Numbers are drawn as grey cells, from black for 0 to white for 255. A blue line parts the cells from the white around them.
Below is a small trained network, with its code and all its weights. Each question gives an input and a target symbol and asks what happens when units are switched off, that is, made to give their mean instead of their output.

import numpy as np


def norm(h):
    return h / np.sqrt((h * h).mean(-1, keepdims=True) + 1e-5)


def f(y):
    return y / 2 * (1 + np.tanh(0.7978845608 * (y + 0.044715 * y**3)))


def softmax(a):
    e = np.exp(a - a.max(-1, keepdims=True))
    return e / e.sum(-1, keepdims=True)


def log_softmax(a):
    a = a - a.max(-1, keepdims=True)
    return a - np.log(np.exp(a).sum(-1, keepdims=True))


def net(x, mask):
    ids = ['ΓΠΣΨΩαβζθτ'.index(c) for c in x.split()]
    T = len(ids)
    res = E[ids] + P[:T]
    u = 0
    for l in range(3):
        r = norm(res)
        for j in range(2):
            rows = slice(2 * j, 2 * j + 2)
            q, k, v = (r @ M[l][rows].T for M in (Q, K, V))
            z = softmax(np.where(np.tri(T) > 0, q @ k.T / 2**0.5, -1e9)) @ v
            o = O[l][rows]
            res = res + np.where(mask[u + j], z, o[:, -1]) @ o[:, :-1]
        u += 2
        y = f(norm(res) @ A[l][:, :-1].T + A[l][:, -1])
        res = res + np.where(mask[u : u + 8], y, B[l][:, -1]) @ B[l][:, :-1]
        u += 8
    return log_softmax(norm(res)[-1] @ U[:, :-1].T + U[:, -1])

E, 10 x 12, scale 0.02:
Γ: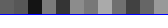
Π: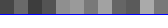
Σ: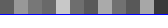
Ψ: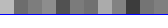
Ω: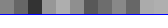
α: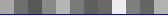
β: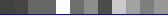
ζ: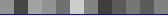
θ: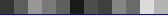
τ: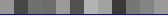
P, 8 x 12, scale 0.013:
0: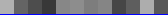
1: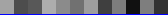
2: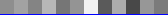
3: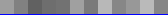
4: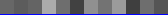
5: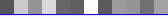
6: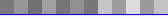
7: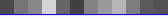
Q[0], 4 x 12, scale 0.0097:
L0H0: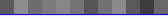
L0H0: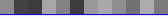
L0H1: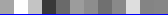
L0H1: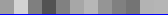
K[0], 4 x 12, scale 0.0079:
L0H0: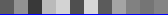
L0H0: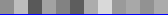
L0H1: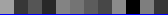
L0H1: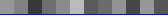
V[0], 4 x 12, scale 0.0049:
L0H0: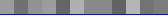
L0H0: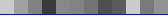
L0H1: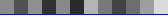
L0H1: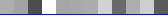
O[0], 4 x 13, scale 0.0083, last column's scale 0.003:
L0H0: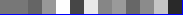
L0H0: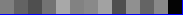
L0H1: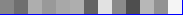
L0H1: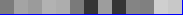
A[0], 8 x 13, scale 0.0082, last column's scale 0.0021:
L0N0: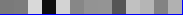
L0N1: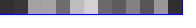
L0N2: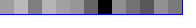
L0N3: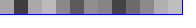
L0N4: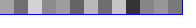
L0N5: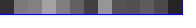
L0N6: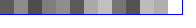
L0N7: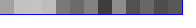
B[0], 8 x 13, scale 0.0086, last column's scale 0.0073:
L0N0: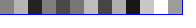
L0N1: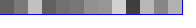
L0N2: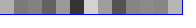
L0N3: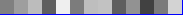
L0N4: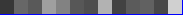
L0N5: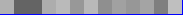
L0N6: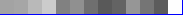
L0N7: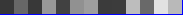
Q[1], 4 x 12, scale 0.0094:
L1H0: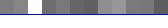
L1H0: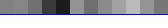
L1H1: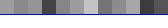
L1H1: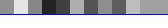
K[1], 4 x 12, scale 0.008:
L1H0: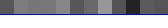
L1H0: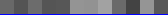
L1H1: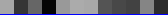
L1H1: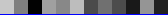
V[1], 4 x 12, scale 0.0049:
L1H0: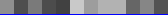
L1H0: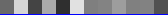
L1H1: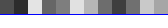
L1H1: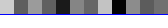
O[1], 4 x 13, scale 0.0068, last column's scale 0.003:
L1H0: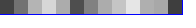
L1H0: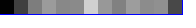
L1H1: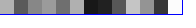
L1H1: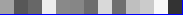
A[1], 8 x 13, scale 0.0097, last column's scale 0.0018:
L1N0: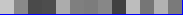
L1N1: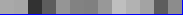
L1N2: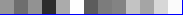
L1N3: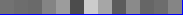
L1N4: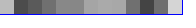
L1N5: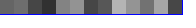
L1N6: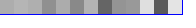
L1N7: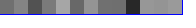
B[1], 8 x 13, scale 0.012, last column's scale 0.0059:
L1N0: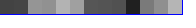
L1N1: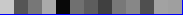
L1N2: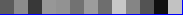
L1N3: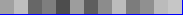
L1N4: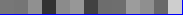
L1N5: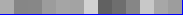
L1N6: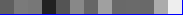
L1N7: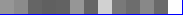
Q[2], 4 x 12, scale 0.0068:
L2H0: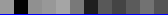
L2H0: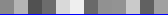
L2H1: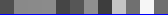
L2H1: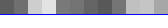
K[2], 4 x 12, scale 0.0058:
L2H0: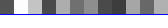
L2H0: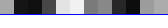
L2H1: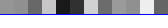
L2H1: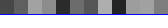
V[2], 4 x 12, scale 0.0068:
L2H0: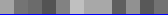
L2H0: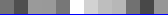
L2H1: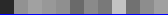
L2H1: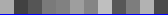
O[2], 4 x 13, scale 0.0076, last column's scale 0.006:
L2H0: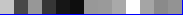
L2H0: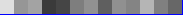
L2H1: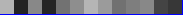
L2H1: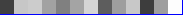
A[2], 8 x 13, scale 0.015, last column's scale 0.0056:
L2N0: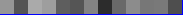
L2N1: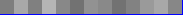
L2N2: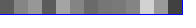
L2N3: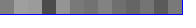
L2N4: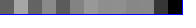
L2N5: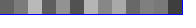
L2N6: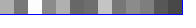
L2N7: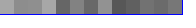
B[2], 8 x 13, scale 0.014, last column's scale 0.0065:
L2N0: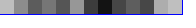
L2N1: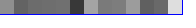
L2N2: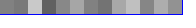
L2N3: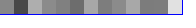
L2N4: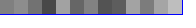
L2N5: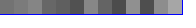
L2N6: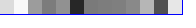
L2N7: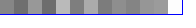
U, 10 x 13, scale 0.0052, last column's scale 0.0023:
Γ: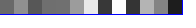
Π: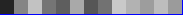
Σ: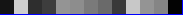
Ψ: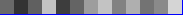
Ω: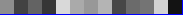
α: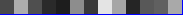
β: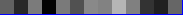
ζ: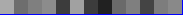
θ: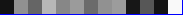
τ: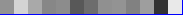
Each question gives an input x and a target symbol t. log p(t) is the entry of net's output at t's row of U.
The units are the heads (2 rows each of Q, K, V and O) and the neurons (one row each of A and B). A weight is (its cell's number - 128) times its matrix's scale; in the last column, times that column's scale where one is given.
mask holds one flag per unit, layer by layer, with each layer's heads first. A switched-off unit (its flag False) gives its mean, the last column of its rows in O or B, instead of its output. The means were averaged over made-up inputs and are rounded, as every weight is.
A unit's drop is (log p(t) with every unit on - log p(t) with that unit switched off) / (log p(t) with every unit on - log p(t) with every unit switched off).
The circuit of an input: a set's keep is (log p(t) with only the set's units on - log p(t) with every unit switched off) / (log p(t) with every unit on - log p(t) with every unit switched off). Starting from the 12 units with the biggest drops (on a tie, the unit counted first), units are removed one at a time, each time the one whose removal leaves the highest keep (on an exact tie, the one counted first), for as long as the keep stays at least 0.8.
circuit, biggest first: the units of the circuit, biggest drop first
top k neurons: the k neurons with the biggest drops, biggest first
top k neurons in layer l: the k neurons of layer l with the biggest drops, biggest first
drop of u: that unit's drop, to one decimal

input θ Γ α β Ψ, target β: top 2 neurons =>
(L0N4 L2N3)
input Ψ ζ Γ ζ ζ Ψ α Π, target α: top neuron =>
(L0N5)
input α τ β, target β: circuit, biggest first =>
(L1H1 L2N3 L2H1)
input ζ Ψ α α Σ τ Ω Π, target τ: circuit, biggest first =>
(L0H1 L2N6 L0N6)
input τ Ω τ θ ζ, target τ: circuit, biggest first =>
(L0H1 L0N3 L2N6)
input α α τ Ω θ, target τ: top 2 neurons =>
(L2N6 L0N3)
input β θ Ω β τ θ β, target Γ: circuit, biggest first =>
(L1N5 L0N0 L1N2)
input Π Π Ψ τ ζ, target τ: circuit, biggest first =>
(L0H1 L2N6 L0N3)
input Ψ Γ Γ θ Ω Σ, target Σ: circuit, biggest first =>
(L0N7 L2N4)
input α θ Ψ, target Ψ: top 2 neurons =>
(L0N7 L2N1)
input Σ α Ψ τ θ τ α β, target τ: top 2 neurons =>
(L0N7 L2N6)
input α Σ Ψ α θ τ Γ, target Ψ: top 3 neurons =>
(L2N1 L0N6 L2N6)
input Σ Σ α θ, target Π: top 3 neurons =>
(L2N2 L0N2 L0N4)
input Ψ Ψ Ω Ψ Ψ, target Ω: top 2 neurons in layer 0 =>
(L0N7 L0N5)
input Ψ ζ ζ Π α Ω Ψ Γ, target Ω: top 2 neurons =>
(L2N7 L0N5)
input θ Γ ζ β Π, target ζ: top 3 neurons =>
(L0N1 L0N7 L0N0)
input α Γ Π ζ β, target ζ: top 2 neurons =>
(L2N0 L0N3)
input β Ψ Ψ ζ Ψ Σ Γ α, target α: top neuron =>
(L0N2)
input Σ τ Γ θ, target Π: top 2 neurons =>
(L2N2 L1N6)
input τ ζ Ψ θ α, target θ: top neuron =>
(L0N4)
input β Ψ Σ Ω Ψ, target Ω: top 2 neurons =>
(L0N7 L2N7)
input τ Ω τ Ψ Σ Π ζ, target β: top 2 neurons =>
(L1N2 L0N1)
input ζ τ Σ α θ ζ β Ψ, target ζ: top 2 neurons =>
(L0N1 L0N0)
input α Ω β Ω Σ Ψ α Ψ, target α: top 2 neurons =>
(L1N3 L0N7)
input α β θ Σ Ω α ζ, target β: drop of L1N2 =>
0.2
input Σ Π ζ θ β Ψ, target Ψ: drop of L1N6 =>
0.1
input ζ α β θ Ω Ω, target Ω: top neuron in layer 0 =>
(L0N2)
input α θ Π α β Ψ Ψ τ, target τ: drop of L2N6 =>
0.7
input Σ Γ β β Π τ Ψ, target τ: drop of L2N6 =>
0.6
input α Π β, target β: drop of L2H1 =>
0.1
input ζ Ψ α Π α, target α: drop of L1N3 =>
0.2
